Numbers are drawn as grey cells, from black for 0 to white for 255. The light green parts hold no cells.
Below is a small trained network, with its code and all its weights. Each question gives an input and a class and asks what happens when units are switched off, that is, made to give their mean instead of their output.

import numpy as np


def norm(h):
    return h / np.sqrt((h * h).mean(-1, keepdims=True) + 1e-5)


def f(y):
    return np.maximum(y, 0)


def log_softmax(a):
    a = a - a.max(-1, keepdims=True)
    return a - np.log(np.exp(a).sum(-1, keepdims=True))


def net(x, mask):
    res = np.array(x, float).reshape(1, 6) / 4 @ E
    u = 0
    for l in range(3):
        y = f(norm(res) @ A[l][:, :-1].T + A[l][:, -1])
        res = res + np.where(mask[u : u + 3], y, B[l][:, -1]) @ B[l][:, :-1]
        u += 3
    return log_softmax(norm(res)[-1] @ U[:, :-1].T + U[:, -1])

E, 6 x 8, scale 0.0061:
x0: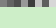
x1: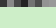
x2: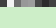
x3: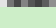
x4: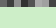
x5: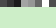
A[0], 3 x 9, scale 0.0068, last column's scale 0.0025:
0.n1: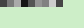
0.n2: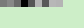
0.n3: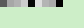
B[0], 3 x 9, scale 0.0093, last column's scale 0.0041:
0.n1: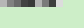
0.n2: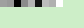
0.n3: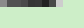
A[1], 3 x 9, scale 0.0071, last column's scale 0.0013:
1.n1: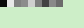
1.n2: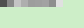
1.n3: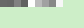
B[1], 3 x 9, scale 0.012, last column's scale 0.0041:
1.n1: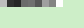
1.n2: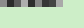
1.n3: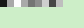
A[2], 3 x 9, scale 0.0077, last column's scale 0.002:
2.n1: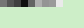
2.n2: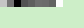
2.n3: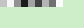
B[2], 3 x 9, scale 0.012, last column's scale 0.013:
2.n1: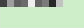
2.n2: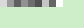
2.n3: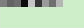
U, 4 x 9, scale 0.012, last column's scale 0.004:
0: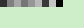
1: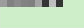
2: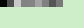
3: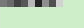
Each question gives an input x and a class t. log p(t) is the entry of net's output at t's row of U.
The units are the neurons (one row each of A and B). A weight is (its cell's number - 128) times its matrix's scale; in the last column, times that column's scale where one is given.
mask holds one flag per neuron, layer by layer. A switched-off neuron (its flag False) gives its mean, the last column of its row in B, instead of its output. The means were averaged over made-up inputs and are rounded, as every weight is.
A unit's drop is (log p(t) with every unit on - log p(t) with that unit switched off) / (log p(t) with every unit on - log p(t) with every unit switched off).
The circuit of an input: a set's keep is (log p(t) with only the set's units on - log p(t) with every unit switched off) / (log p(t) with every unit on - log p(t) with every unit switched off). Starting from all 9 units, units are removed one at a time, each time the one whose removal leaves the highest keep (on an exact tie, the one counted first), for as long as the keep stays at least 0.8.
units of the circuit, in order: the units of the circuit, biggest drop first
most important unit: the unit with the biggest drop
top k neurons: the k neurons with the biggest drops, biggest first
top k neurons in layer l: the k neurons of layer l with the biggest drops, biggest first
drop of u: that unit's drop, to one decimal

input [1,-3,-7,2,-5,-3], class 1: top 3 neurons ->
[1.n1; 2.n1; 2.n3]
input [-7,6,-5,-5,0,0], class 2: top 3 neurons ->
[1.n3; 2.n2; 0.n3]
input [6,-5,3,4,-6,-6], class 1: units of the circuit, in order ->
[2.n1; 2.n3]
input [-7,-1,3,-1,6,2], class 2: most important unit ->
1.n3
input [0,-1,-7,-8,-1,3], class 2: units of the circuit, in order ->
[2.n2; 1.n3]
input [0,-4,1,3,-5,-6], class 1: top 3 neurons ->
[2.n1; 0.n2; 2.n2]
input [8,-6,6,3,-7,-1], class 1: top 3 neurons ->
[2.n1; 2.n3; 0.n2]
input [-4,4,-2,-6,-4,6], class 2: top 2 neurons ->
[1.n3; 2.n2]
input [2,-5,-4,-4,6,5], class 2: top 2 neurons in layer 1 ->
[1.n1; 1.n3]
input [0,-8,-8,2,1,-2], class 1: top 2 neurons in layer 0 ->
[0.n2; 0.n1]
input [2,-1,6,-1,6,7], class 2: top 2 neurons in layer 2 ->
[2.n2; 2.n3]
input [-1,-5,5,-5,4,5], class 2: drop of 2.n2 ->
0.2
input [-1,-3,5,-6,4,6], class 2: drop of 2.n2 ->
0.2
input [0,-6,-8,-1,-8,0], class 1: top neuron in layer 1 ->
[1.n1]
